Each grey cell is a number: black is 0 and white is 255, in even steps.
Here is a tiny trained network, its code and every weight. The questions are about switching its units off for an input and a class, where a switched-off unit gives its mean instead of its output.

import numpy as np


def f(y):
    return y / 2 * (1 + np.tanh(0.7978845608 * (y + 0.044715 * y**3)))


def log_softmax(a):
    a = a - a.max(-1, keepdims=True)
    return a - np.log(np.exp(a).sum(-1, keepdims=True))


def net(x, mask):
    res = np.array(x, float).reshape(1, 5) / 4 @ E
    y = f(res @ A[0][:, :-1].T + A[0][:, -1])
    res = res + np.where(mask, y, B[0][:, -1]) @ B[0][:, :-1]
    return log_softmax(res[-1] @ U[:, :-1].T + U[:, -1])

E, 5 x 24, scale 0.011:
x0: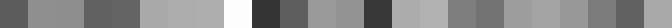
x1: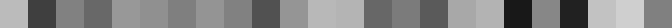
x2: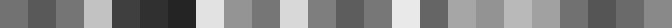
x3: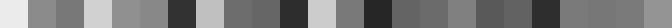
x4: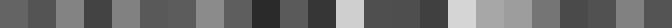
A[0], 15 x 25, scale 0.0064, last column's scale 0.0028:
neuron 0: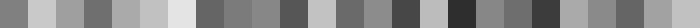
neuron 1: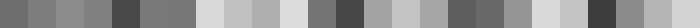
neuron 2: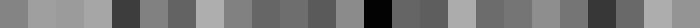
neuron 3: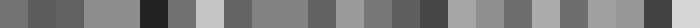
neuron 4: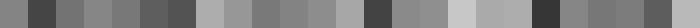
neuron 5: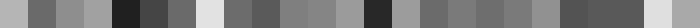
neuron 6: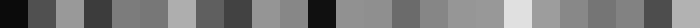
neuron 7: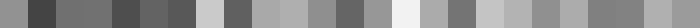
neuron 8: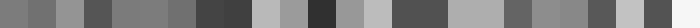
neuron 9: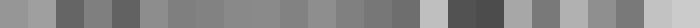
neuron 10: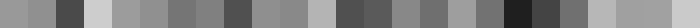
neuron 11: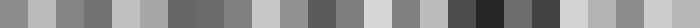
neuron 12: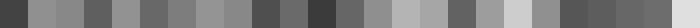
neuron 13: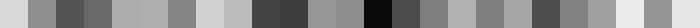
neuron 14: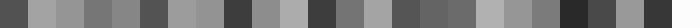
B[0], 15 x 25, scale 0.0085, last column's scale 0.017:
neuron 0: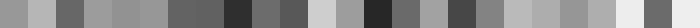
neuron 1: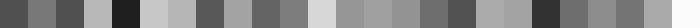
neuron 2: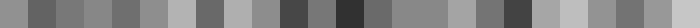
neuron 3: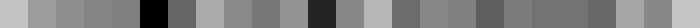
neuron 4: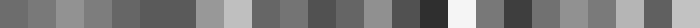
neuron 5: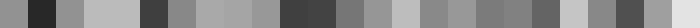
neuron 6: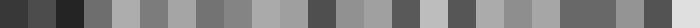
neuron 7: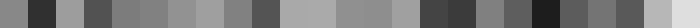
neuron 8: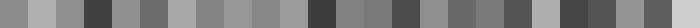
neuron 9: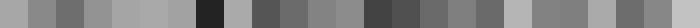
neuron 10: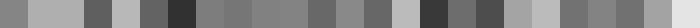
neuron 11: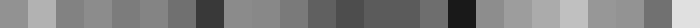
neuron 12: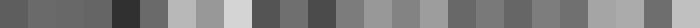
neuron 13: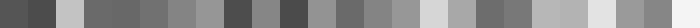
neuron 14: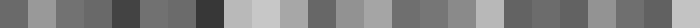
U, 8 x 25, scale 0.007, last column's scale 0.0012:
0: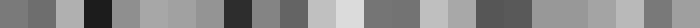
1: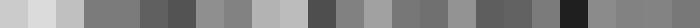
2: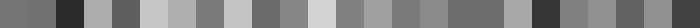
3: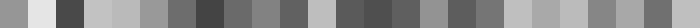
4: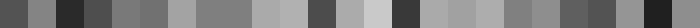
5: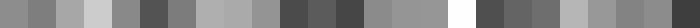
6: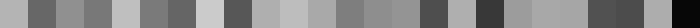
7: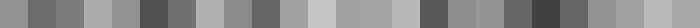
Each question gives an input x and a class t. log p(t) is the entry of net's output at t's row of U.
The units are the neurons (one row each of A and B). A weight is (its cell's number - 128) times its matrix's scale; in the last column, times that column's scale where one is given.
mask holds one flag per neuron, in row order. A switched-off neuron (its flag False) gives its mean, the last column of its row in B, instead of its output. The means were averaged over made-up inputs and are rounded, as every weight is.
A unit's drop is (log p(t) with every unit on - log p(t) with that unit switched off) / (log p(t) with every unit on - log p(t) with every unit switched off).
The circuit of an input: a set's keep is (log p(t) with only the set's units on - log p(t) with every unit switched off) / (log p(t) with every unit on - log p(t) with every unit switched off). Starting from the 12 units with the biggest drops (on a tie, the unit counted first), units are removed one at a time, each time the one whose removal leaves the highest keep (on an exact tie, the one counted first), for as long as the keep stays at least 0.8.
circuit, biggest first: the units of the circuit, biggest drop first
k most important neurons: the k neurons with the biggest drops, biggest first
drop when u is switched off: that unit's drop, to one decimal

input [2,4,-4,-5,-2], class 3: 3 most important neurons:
neuron 13; neuron 0; neuron 7
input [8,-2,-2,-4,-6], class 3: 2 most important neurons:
neuron 0; neuron 11
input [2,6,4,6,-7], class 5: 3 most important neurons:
neuron 5; neuron 13; neuron 0
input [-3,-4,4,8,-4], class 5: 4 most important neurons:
neuron 5; neuron 0; neuron 2; neuron 6
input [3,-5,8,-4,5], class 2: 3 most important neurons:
neuron 1; neuron 7; neuron 8
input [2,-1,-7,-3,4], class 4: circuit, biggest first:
neuron 6
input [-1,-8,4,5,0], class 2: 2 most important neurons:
neuron 1; neuron 13
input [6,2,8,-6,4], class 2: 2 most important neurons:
neuron 1; neuron 7
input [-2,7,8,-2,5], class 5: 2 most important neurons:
neuron 5; neuron 4
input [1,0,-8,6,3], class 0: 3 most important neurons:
neuron 13; neuron 11; neuron 1
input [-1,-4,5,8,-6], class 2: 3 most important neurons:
neuron 1; neuron 7; neuron 9
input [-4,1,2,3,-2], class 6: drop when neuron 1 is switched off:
0.2
